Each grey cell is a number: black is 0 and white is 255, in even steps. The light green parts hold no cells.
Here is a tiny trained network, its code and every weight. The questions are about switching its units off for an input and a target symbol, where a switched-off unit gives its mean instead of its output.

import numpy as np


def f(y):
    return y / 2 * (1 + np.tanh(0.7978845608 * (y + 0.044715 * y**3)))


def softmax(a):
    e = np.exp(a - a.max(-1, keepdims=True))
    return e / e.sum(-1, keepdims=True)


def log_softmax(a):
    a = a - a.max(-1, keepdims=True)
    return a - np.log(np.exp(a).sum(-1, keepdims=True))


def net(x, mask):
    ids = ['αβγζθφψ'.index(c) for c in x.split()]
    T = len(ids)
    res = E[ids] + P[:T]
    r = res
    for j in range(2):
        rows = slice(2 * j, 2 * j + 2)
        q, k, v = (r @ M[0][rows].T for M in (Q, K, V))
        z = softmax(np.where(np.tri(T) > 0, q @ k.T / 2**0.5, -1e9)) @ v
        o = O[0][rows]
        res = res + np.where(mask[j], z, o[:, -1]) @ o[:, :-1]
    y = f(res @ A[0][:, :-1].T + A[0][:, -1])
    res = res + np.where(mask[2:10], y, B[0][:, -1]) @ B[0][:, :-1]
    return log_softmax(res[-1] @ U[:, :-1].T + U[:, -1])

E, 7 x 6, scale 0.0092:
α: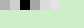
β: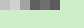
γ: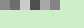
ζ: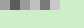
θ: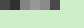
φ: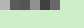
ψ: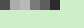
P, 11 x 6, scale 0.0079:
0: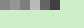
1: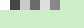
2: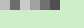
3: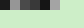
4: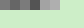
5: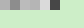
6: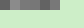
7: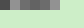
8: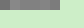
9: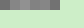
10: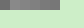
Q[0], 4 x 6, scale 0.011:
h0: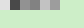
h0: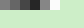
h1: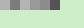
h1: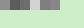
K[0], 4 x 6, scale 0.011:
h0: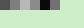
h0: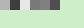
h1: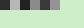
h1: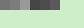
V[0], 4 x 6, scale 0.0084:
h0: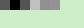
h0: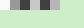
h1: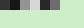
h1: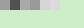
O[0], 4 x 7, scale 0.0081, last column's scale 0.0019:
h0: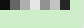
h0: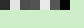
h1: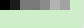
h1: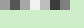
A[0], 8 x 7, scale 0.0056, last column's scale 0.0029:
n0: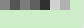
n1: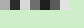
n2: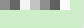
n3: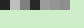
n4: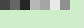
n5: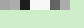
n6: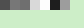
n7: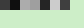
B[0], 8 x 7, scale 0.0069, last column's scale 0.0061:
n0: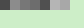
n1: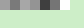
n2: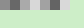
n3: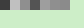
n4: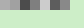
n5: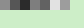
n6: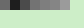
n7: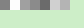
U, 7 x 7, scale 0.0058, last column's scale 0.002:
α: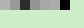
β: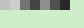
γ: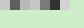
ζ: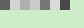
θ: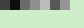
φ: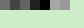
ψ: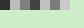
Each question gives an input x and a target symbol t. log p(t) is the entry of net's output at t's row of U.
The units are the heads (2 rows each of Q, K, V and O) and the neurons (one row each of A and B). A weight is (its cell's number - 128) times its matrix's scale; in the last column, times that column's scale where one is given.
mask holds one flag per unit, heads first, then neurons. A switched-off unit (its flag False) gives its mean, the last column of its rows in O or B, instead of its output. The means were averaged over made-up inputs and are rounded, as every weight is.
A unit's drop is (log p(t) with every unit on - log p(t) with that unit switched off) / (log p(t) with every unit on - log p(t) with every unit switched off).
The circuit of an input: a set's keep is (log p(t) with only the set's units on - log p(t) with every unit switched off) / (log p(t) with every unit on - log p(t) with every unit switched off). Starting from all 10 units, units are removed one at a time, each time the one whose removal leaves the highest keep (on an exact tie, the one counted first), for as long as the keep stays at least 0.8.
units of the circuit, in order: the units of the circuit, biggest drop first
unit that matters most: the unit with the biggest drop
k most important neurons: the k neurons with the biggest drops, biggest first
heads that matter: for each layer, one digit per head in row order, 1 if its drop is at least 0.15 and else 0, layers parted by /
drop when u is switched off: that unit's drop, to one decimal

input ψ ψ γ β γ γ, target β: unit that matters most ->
h1
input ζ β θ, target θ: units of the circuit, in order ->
[h0, n6, h1]
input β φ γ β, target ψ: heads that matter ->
10
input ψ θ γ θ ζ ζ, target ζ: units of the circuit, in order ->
[h1, n7, h0]
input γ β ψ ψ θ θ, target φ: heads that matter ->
11
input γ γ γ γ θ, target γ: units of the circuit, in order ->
[h1, h0, n2]
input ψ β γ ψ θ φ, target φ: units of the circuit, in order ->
[h1, h0]
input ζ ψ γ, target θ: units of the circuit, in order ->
[h0, h1, n6]
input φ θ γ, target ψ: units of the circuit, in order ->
[h0, h1, n3]
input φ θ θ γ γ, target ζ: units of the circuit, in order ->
[h0, n7, h1]
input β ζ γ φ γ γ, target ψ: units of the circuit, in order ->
[h1, h0, n3]
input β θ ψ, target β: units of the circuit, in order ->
[h0, h1]
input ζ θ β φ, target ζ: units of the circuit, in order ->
[h0, n7]
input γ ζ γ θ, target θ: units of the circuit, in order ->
[h1, h0, n6]
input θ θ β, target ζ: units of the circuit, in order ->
[h1, h0, n7]
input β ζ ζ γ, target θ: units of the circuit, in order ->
[h1, h0, n6]
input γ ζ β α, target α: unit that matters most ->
h1
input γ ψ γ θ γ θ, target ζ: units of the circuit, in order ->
[h0, n7, h1]
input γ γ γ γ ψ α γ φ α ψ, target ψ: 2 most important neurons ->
[n3, n1]
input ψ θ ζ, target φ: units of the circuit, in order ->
[h1]
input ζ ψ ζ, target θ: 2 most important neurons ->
[n6, n1]
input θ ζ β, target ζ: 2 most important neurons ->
[n7, n6]
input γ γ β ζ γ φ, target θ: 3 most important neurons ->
[n6, n7, n1]
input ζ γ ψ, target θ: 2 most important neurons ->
[n6, n7]
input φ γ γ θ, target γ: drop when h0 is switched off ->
0.1
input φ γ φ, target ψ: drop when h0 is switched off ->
0.9
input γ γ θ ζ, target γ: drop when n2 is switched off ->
0.1
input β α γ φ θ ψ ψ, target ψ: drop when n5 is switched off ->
0.0
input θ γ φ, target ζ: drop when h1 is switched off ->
0.6
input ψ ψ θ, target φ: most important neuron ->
[n0]
